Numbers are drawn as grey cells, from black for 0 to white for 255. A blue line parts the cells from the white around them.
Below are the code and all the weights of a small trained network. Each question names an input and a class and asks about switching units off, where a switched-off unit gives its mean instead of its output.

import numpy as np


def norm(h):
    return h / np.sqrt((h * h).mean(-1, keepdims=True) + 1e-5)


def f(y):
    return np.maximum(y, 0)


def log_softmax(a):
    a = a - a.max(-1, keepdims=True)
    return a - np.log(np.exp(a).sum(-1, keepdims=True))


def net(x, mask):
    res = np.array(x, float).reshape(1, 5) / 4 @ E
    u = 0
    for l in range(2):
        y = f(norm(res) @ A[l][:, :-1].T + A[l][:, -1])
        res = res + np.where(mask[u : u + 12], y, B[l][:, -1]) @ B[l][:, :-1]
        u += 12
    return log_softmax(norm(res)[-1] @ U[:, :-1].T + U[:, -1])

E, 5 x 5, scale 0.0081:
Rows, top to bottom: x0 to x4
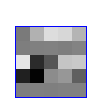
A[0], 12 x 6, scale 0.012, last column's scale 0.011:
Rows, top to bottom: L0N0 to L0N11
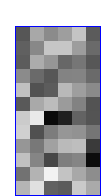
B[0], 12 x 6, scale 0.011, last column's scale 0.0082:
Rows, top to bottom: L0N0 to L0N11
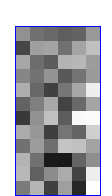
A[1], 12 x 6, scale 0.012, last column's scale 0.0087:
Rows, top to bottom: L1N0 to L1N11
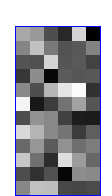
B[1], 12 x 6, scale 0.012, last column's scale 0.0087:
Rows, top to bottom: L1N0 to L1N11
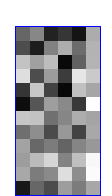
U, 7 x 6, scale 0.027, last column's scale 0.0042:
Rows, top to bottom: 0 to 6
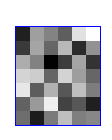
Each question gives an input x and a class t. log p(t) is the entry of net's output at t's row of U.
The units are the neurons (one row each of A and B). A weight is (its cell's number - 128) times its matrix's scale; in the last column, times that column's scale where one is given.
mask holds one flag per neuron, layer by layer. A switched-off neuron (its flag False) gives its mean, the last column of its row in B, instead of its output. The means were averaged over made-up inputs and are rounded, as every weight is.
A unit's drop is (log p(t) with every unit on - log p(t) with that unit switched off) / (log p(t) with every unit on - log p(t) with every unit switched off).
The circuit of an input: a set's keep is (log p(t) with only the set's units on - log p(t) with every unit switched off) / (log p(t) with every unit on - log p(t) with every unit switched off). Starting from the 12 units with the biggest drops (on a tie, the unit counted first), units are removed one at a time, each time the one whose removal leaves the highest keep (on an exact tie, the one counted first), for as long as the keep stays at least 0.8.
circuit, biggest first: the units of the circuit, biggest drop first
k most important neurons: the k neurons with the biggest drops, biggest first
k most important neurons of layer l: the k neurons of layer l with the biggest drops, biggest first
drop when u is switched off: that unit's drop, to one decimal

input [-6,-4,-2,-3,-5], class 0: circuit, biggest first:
(L0N6)
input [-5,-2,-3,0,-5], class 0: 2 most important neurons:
(L0N6, L0N10)
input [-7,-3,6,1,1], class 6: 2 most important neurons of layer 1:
(L1N5, L1N10)
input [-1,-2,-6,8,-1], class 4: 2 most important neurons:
(L0N6, L1N5)
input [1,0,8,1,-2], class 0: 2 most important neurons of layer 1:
(L1N5, L1N9)
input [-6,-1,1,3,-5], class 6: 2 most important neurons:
(L0N11, L1N5)
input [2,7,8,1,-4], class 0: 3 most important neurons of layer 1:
(L1N5, L1N9, L1N10)
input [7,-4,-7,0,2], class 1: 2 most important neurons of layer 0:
(L0N6, L0N10)
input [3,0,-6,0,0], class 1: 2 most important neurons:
(L0N6, L1N11)
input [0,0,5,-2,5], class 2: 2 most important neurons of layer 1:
(L1N10, L1N5)
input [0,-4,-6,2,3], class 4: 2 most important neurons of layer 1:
(L1N5, L1N6)
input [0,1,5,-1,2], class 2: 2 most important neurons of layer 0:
(L0N4, L0N10)
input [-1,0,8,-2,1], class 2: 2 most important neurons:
(L0N4, L1N10)
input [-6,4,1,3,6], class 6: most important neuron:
(L0N11)
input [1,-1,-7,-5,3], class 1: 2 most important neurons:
(L0N11, L1N9)
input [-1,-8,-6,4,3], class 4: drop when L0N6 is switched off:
0.1
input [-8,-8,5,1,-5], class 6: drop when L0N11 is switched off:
0.2
